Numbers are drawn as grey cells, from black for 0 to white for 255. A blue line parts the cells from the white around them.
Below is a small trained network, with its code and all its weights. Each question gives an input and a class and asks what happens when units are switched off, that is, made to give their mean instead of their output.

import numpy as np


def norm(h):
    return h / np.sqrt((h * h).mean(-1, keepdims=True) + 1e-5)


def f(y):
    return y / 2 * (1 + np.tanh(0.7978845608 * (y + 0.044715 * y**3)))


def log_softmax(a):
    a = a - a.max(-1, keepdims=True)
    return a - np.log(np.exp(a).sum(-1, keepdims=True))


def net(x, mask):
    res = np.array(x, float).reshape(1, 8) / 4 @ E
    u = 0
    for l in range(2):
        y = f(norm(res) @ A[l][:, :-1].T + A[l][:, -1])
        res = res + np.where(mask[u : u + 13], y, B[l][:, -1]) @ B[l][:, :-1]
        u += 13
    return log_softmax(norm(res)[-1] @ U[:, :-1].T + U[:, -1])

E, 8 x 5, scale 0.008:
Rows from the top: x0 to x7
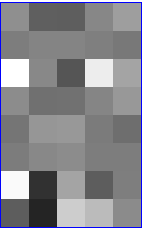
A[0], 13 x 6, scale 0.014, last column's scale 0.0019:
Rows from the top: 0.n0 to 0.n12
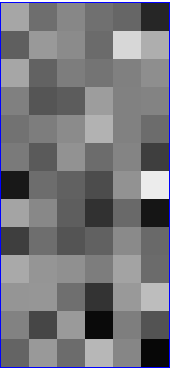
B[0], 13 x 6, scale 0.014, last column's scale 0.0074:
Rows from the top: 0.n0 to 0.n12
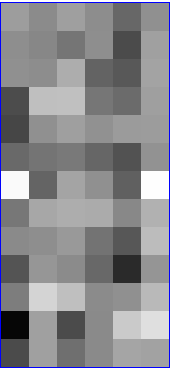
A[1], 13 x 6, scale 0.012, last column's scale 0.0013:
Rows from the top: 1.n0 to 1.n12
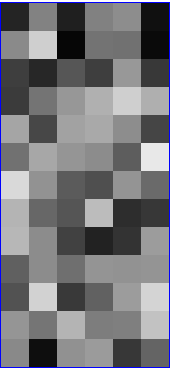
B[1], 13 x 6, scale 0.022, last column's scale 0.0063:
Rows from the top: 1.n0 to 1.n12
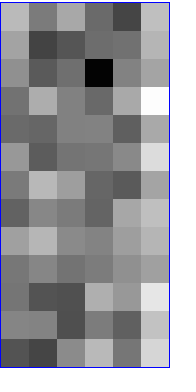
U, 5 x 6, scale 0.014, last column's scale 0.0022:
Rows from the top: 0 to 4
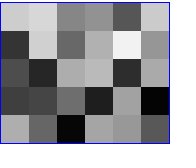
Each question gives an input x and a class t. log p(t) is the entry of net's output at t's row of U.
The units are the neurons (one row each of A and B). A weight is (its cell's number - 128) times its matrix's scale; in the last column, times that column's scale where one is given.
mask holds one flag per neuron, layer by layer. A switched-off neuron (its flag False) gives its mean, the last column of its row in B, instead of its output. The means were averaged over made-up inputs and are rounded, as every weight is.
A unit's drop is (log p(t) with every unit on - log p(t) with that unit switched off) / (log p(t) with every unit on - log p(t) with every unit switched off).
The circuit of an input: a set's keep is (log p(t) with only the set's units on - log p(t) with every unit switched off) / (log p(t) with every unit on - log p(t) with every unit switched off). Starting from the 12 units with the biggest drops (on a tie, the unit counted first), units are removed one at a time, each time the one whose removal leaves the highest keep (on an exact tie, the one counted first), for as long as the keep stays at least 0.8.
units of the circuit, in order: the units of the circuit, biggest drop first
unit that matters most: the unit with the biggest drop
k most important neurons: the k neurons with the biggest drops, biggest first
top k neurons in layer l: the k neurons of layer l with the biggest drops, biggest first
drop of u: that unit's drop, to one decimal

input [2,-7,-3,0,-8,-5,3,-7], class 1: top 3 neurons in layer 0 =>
(0.n11; 0.n10; 0.n7)
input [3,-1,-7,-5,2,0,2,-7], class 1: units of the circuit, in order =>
(0.n11)
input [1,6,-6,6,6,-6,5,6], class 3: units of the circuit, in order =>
(0.n11; 1.n2)
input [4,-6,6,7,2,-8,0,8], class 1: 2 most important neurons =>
(0.n6; 1.n3)
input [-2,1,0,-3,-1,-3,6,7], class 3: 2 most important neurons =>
(0.n6; 0.n11)
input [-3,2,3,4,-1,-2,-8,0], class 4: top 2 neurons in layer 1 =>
(1.n1; 1.n0)
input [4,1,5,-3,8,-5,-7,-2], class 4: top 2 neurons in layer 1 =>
(1.n1; 1.n0)
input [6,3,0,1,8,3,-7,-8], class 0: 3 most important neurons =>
(0.n11; 0.n6; 1.n6)
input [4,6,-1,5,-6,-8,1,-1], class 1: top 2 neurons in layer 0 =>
(0.n6; 0.n3)
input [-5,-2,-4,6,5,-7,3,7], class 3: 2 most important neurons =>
(0.n11; 1.n2)
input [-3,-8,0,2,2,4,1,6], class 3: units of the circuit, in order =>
(0.n6; 0.n10; 0.n7)
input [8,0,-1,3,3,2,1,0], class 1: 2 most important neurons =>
(0.n11; 0.n3)
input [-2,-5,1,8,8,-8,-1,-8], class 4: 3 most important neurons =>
(0.n6; 1.n10; 1.n1)
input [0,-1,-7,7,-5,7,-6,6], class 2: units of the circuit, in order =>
(0.n6)
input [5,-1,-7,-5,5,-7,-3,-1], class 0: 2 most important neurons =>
(0.n6; 1.n8)
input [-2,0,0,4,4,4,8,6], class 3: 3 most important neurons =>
(0.n6; 0.n11; 1.n2)
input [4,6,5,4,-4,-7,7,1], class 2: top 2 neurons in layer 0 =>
(0.n10; 0.n6)
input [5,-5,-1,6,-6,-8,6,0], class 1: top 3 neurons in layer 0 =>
(0.n6; 0.n11; 0.n3)
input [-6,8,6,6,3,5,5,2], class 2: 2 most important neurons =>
(1.n12; 0.n10)
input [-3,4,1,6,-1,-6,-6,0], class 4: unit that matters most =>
0.n12
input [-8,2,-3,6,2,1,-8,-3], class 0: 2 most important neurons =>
(0.n6; 0.n11)
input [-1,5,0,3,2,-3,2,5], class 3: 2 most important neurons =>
(0.n6; 0.n10)
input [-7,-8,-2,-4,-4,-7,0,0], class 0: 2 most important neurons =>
(0.n6; 1.n12)
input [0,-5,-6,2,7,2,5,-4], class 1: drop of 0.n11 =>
1.0
